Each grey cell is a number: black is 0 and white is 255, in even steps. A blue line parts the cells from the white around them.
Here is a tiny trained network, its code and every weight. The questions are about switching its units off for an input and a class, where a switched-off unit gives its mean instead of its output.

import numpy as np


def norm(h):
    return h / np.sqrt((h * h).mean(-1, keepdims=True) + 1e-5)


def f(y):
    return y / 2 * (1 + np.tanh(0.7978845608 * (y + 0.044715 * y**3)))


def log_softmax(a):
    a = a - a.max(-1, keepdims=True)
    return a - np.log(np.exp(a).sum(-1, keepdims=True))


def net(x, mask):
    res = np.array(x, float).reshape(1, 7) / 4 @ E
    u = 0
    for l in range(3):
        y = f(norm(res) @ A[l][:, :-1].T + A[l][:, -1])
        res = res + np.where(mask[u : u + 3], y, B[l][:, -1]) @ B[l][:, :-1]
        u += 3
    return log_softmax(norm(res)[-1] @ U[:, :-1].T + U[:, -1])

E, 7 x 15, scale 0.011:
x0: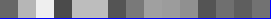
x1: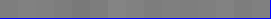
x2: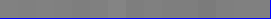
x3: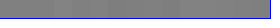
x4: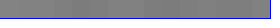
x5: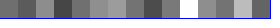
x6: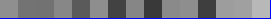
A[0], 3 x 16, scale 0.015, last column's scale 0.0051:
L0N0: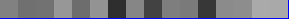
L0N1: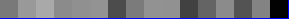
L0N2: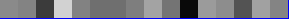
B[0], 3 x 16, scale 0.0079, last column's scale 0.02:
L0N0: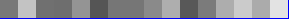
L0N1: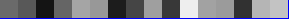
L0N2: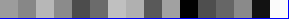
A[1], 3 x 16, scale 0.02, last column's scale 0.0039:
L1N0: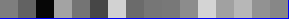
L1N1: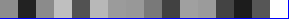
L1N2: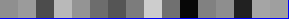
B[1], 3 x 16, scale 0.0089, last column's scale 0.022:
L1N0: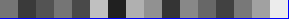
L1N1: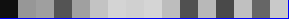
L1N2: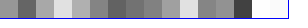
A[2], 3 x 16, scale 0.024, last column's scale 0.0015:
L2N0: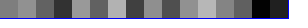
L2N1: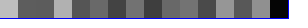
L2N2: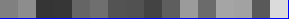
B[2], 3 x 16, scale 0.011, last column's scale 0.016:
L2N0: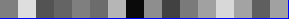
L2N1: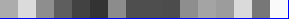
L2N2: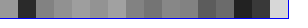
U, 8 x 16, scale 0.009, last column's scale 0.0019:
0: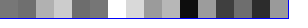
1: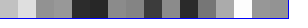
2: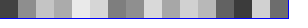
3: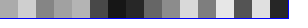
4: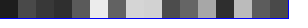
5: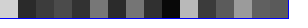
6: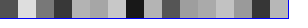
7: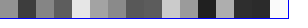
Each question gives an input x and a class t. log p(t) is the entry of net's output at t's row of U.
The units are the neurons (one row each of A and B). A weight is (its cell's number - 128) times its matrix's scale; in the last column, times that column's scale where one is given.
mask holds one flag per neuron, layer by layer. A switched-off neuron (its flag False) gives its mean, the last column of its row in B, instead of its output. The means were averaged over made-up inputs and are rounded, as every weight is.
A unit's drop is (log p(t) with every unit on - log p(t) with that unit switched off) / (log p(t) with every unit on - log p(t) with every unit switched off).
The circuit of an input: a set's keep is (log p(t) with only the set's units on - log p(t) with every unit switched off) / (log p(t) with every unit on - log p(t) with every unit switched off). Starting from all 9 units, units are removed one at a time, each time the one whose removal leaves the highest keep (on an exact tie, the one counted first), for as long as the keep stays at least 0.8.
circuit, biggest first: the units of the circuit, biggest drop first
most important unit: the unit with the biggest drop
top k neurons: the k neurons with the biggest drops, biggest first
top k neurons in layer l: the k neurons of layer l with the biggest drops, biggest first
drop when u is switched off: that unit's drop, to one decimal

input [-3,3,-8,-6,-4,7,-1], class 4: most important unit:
L0N0
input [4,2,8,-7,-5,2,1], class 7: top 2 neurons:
[L1N2 L1N1]
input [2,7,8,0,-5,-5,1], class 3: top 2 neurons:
[L0N1 L1N2]
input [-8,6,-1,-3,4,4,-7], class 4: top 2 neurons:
[L0N0 L1N1]
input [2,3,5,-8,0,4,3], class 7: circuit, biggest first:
[L1N2 L1N1 L2N2]
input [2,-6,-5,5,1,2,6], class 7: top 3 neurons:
[L1N2 L2N2 L1N1]
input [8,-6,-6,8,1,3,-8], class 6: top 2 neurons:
[L1N2 L2N0]
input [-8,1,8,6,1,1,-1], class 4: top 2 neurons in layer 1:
[L1N0 L1N1]
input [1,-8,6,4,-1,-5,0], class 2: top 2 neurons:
[L0N1 L0N0]
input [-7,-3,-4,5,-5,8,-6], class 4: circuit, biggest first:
[L0N0 L1N1]
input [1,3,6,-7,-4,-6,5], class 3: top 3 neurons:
[L0N1 L1N2 L1N0]
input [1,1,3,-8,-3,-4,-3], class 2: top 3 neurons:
[L0N0 L0N1 L1N2]
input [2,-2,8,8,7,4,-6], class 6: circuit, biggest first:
[L1N2 L2N0]
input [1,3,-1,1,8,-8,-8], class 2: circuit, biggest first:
[L1N2]
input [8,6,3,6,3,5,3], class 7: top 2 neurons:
[L1N2 L1N1]
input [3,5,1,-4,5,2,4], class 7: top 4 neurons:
[L1N2 L1N1 L2N2 L0N2]
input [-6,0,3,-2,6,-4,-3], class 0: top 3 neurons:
[L0N2 L0N0 L2N1]
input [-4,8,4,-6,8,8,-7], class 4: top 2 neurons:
[L0N0 L1N0]
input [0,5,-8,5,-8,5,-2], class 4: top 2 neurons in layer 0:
[L0N2 L0N0]
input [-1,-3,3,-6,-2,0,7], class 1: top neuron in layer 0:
[L0N1]
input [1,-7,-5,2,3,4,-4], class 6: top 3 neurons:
[L0N0 L1N2 L1N0]
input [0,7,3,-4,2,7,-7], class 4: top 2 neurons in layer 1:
[L1N0 L1N2]
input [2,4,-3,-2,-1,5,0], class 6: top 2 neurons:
[L1N0 L1N2]
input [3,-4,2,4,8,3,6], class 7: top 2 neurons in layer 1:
[L1N2 L1N1]
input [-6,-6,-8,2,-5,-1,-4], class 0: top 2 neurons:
[L0N0 L0N2]
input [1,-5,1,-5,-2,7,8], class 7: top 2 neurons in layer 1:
[L1N2 L1N0]
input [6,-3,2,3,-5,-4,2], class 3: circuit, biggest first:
[L1N1]
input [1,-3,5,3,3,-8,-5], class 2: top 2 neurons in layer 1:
[L1N2 L1N1]
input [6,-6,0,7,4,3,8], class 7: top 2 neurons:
[L1N2 L2N2]
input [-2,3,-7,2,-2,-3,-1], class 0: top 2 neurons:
[L0N2 L0N0]
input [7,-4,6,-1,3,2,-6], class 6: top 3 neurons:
[L1N2 L2N0 L1N0]
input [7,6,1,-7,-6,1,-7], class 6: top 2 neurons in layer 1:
[L1N2 L1N0]
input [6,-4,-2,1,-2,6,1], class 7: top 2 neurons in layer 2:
[L2N1 L2N2]
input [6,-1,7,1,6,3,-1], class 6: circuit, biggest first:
[L1N0]
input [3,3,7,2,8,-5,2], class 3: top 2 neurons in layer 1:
[L1N2 L1N1]
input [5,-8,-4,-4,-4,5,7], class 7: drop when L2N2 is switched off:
0.3
